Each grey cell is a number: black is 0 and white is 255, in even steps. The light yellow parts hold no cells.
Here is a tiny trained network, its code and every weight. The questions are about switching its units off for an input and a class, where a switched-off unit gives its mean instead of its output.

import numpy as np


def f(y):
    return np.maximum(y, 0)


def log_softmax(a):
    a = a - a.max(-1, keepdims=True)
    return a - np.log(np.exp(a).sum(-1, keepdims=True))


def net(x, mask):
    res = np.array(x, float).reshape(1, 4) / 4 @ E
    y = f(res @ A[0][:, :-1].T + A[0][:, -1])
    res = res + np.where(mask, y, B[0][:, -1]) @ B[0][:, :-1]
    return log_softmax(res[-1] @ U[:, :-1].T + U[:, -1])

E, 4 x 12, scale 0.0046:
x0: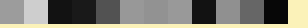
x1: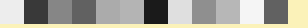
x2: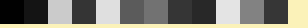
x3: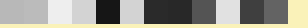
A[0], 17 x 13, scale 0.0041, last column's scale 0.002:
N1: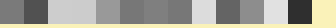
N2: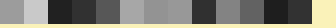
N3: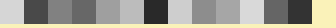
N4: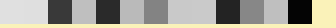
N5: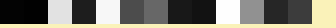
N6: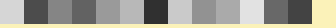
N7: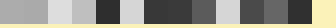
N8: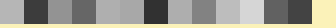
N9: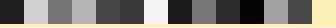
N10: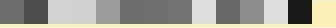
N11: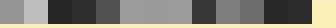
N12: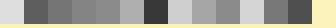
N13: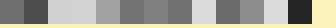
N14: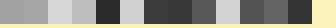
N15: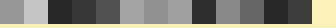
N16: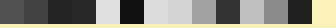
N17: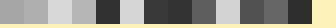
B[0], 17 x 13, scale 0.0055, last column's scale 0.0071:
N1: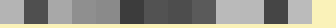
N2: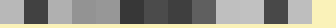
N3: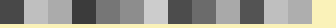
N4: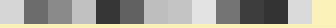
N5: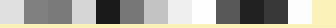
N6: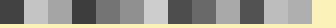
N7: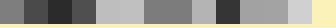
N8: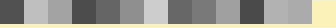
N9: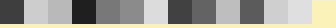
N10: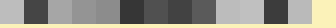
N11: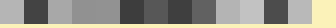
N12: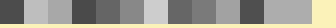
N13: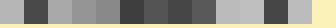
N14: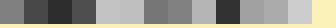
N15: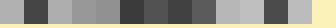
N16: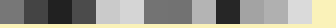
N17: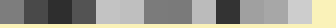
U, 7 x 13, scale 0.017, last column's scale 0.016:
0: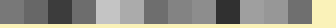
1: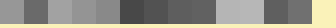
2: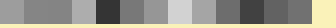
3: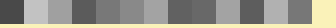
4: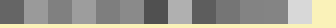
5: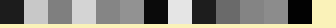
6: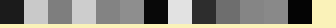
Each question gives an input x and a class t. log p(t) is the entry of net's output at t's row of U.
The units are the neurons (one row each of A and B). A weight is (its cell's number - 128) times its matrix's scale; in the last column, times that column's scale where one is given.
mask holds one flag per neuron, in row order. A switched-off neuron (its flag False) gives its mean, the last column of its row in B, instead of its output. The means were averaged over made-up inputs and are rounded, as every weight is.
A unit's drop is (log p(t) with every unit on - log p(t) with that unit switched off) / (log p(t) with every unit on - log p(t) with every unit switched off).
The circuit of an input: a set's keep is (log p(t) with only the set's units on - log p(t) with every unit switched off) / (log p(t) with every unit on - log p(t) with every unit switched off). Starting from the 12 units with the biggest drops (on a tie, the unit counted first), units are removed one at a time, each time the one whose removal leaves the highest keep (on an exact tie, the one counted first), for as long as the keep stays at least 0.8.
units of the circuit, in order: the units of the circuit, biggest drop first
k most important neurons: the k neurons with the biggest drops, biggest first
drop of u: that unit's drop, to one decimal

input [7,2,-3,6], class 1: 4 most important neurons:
(N2 N15 N11 N16)
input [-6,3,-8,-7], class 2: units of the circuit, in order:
(N4)
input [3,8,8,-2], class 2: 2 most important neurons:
(N5 N9)
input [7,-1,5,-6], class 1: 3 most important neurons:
(N2 N11 N15)
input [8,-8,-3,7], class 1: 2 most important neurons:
(N2 N15)
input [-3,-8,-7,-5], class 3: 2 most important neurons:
(N9 N5)
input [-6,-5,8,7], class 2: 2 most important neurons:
(N5 N16)
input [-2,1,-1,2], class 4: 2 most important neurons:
(N16 N5)
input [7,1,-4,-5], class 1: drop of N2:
0.2
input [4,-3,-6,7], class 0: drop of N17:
0.1
